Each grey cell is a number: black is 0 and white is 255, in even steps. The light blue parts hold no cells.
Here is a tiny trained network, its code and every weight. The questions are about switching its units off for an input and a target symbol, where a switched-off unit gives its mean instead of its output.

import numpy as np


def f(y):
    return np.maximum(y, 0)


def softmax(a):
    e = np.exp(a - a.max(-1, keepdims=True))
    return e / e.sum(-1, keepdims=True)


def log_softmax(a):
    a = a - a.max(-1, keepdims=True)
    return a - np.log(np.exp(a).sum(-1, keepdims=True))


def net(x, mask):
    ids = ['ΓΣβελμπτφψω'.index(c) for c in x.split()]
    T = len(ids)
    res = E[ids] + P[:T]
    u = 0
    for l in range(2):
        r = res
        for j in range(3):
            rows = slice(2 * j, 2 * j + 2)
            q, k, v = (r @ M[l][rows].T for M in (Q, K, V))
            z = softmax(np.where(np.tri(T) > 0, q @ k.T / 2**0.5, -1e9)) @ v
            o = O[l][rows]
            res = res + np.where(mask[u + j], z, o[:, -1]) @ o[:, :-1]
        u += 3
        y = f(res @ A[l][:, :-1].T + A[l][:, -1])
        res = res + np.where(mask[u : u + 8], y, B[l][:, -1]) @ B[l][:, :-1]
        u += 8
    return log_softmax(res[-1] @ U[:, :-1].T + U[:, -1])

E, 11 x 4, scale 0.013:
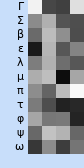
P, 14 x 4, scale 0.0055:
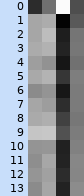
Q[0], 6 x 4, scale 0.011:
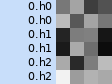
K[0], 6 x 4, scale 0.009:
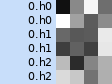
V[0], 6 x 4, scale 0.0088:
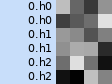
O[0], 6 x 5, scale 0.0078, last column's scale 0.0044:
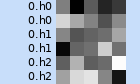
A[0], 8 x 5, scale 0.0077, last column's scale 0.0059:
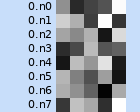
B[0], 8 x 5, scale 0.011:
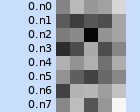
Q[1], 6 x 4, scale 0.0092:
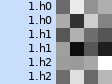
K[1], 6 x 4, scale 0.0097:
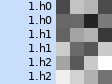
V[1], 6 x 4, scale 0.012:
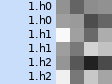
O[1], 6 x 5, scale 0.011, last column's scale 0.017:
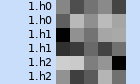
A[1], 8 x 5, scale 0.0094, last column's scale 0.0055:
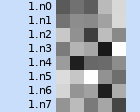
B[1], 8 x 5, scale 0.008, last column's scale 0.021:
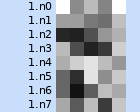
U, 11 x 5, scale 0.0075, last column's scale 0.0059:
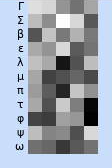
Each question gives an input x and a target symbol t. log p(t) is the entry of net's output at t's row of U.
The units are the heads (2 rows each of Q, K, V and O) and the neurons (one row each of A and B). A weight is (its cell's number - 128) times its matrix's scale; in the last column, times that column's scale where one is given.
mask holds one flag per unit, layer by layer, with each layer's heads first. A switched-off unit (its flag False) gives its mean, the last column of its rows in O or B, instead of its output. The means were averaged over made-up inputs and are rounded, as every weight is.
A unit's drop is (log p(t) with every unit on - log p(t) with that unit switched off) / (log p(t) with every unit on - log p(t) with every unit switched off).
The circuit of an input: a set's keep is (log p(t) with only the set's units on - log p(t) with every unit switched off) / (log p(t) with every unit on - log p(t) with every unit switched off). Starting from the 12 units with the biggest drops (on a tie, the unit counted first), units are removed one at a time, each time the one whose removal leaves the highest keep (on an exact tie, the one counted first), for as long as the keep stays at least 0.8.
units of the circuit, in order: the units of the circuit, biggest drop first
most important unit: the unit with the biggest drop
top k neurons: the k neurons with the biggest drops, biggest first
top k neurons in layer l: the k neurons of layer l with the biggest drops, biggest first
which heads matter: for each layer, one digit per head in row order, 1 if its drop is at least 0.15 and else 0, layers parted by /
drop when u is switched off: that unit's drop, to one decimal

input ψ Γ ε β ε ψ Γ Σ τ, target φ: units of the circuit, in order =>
(0.n4; 0.h0; 1.h2; 0.h2)
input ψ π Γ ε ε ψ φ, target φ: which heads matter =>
111 / 011
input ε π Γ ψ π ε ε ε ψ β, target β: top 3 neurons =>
(0.n4; 0.n7; 0.n6)
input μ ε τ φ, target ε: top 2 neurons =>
(1.n5; 0.n6)
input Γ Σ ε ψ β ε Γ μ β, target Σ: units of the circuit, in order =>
(1.h1; 1.h2; 1.n5)
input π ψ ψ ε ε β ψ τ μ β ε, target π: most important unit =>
0.h2
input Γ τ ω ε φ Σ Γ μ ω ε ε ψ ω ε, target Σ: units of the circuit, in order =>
(1.h1; 1.h2; 0.h0; 1.n5)
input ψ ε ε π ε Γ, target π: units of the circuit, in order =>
(1.h2; 0.h2)
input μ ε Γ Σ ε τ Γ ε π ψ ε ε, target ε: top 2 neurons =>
(1.n5; 0.n2)
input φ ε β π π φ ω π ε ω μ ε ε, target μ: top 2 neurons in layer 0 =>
(0.n3; 0.n2)
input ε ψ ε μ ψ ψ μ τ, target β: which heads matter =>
101 / 000
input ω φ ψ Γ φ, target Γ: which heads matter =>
101 / 010
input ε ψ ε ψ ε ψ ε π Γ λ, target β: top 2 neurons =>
(0.n4; 0.n7)
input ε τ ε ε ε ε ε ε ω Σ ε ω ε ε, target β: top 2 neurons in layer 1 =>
(1.n3; 1.n7)
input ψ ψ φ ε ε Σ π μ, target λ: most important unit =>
0.n1
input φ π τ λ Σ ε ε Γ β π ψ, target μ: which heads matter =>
110 / 011
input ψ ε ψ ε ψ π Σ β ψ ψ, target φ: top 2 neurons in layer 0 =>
(0.n4; 0.n7)
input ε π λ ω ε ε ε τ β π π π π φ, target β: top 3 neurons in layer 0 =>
(0.n4; 0.n6; 0.n7)
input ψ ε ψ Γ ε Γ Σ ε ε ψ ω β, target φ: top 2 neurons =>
(0.n4; 1.n3)
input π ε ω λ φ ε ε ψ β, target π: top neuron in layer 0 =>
(0.n2)
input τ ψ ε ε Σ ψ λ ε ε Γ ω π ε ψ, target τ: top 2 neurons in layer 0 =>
(0.n3; 0.n6)
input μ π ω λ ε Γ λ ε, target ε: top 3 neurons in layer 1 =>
(1.n5; 1.n7; 1.n0)
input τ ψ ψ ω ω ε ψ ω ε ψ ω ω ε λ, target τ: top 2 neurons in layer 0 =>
(0.n3; 0.n6)
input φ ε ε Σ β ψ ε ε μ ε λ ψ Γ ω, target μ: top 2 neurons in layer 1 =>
(1.n6; 1.n3)
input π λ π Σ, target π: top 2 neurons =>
(0.n6; 1.n2)
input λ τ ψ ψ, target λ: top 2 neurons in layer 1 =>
(1.n5; 1.n3)
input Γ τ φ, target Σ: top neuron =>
(0.n0)
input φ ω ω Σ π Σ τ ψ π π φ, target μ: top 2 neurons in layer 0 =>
(0.n3; 0.n2)
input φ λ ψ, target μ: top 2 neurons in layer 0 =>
(0.n3; 0.n0)
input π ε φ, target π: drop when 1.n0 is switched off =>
0.0
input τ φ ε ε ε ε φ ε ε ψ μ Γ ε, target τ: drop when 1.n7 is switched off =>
0.2
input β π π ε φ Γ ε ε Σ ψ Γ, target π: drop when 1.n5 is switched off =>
0.1
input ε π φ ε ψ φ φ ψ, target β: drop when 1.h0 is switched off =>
0.1
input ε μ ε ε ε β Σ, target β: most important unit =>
0.h0
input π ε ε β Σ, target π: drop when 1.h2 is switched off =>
1.2
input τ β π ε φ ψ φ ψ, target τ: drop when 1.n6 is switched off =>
0.3
